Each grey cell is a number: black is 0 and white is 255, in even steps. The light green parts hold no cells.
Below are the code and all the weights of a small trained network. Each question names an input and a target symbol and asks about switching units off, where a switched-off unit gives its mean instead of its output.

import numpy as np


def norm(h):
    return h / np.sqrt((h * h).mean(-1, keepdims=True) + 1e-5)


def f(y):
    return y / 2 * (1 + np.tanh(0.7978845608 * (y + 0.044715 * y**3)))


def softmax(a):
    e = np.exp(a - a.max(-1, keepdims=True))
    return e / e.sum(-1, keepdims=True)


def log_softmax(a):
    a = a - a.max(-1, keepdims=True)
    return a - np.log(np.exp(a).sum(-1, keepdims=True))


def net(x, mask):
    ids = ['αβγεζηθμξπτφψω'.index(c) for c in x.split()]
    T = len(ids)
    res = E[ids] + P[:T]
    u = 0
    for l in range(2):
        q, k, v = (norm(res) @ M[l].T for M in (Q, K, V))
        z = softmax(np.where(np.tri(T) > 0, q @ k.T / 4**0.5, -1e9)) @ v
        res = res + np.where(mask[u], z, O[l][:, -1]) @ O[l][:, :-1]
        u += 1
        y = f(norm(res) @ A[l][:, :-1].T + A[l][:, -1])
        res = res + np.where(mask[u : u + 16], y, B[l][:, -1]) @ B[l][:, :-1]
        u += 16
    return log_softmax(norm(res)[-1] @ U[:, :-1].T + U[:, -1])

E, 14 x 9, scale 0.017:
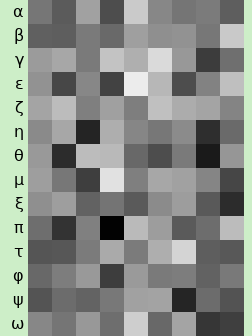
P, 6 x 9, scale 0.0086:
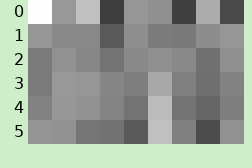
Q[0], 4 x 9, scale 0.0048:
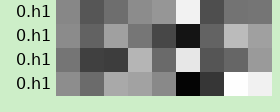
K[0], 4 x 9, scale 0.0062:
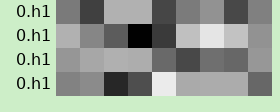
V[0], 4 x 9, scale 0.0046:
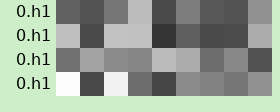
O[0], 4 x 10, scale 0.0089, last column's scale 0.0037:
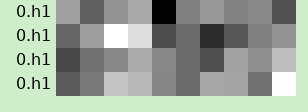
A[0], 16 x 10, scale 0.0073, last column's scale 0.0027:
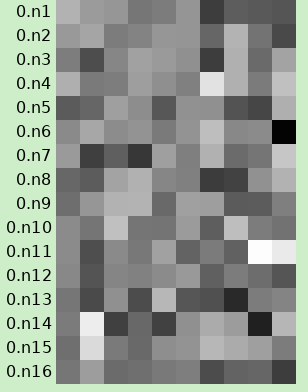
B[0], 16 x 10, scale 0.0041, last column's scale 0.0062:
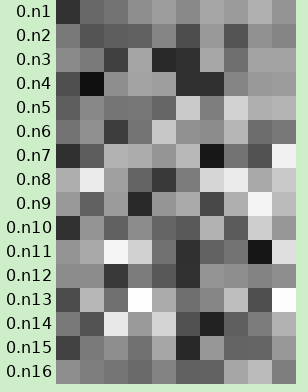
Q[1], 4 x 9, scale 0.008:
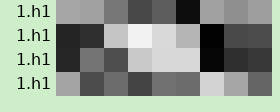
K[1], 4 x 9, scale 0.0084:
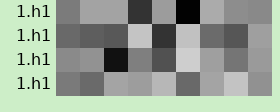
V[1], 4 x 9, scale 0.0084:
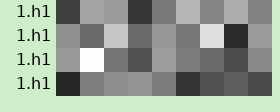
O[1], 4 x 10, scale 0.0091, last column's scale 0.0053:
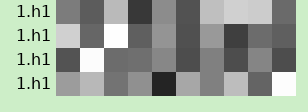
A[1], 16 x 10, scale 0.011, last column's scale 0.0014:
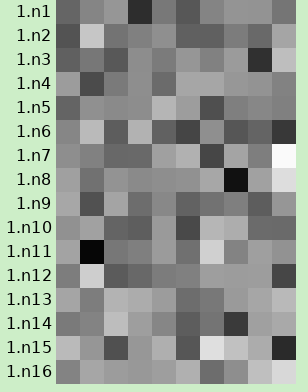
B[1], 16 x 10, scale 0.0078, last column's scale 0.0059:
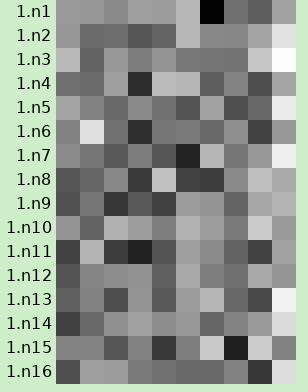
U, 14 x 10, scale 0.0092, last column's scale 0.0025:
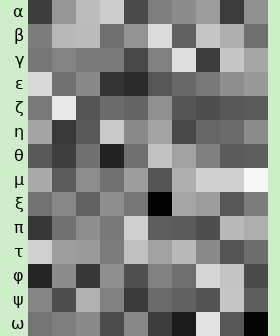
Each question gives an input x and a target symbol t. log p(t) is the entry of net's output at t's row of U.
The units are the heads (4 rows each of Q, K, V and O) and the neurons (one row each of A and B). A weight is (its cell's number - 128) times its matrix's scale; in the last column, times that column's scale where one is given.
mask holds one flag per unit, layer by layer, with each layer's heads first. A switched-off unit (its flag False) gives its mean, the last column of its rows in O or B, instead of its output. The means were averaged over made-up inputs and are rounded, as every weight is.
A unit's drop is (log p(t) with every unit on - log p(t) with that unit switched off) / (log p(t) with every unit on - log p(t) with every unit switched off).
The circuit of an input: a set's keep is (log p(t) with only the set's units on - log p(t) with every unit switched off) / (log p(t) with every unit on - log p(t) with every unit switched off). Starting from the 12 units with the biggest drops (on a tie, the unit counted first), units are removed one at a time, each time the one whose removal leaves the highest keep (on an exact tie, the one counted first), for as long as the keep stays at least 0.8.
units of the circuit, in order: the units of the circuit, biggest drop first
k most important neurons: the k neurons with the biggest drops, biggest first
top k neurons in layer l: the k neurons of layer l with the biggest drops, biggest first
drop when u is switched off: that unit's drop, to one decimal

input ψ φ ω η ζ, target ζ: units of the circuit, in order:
[1.h1, 0.n14, 0.h1]
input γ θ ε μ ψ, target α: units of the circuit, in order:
[0.h1]
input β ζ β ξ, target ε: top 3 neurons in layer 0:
[0.n14, 0.n11, 0.n8]
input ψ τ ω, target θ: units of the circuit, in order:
[1.h1, 1.n11]
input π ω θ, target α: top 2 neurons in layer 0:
[0.n8, 0.n13]
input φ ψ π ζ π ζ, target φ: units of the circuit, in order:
[1.h1, 0.n4]
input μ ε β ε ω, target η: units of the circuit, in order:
[1.h1, 1.n3]
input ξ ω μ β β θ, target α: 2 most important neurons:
[0.n8, 1.n3]
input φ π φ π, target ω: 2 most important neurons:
[0.n7, 1.n1]
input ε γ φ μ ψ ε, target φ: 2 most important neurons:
[0.n14, 0.n4]
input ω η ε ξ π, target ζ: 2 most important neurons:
[0.n14, 0.n11]
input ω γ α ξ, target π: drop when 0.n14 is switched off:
0.5
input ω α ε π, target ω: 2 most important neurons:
[1.n1, 0.n11]
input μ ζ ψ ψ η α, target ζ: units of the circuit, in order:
[1.h1]
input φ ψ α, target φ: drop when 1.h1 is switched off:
1.4
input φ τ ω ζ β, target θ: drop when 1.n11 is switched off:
0.1
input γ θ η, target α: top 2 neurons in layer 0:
[0.n5, 0.n8]
